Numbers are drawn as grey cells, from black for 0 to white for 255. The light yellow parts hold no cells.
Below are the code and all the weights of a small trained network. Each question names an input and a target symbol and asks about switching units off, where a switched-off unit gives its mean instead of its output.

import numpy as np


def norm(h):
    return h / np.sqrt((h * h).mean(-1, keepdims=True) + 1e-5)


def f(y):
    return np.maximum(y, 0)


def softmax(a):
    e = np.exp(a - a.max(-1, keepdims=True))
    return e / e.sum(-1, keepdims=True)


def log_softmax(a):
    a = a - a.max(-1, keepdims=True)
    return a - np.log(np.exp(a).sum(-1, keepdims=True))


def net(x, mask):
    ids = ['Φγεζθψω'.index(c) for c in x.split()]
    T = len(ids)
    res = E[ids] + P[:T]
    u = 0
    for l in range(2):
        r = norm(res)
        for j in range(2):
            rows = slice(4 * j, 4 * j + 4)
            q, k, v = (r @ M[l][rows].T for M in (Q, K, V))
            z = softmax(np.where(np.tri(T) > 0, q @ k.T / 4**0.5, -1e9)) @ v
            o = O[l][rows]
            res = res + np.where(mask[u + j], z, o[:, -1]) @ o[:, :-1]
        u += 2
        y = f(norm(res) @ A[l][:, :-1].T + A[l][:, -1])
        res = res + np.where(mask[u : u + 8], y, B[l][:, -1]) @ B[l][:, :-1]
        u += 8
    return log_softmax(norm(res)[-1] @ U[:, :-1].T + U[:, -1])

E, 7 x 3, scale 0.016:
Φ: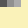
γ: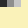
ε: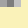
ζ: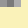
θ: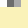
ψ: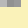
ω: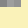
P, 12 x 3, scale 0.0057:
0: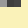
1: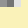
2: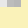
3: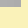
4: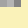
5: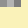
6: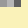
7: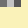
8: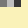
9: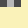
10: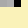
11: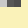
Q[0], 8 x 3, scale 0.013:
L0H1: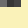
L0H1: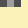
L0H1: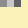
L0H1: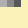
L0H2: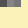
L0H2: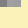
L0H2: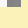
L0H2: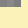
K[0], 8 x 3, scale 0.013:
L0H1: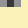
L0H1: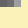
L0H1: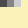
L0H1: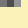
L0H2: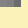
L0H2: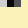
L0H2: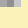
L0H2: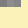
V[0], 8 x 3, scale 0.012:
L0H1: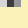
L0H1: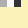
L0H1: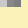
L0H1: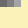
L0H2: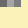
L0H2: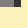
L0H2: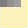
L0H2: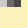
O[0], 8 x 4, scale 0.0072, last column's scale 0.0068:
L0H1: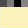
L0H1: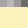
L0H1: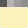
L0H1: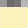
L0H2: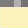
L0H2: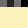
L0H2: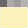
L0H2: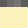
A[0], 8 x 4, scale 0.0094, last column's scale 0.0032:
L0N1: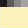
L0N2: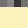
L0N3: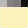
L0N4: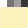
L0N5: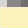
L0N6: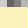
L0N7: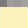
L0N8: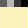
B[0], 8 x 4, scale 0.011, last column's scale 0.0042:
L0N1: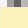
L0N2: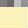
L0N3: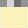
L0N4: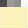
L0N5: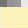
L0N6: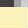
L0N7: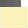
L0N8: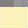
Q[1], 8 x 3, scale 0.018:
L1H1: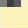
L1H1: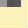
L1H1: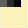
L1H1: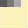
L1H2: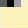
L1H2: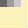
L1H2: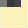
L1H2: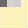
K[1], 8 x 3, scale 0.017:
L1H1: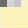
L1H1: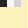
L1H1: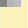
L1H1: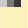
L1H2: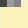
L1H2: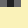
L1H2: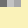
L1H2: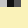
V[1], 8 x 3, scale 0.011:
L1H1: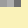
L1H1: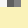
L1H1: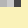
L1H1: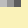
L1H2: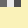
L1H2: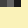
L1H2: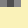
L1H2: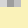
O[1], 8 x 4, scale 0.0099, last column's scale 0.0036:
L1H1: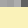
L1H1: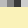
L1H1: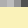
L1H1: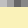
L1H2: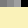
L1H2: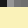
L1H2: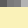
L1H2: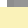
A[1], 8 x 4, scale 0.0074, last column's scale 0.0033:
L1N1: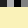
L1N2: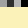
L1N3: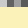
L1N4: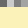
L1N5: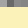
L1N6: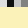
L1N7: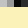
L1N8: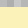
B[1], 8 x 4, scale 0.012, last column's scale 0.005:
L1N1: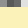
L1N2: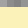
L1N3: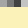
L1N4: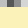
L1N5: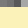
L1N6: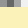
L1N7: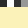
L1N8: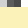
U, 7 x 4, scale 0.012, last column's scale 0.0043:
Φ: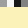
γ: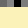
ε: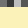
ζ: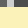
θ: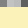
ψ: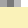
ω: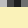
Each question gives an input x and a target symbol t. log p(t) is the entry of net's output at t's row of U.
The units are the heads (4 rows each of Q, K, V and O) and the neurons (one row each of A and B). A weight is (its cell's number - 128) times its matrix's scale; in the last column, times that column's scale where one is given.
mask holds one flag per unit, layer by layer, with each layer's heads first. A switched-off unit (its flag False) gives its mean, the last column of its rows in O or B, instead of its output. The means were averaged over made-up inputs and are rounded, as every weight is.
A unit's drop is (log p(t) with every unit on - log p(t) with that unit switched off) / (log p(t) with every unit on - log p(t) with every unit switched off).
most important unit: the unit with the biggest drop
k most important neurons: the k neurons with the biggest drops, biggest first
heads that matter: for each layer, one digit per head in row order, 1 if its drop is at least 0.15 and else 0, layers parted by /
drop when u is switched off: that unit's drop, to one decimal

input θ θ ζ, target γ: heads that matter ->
11 / 00
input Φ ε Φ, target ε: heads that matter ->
11 / 10
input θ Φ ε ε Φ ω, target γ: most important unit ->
L0H2
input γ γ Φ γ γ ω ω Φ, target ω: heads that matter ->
10 / 11
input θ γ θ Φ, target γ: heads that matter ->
11 / 01
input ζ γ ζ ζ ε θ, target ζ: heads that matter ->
10 / 01
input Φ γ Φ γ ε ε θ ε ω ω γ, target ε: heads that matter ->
11 / 10
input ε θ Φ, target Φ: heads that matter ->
10 / 10
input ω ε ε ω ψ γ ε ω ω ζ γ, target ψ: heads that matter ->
10 / 00
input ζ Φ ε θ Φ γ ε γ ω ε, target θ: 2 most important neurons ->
[L0N1; L0N6]
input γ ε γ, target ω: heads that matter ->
10 / 01
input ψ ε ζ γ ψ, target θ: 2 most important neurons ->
[L0N6; L0N7]
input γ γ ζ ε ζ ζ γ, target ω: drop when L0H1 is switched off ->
0.2
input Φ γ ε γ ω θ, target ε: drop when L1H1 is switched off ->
0.9
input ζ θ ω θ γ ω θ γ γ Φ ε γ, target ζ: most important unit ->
L0H1
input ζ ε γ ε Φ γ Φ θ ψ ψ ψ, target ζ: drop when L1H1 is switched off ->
0.1
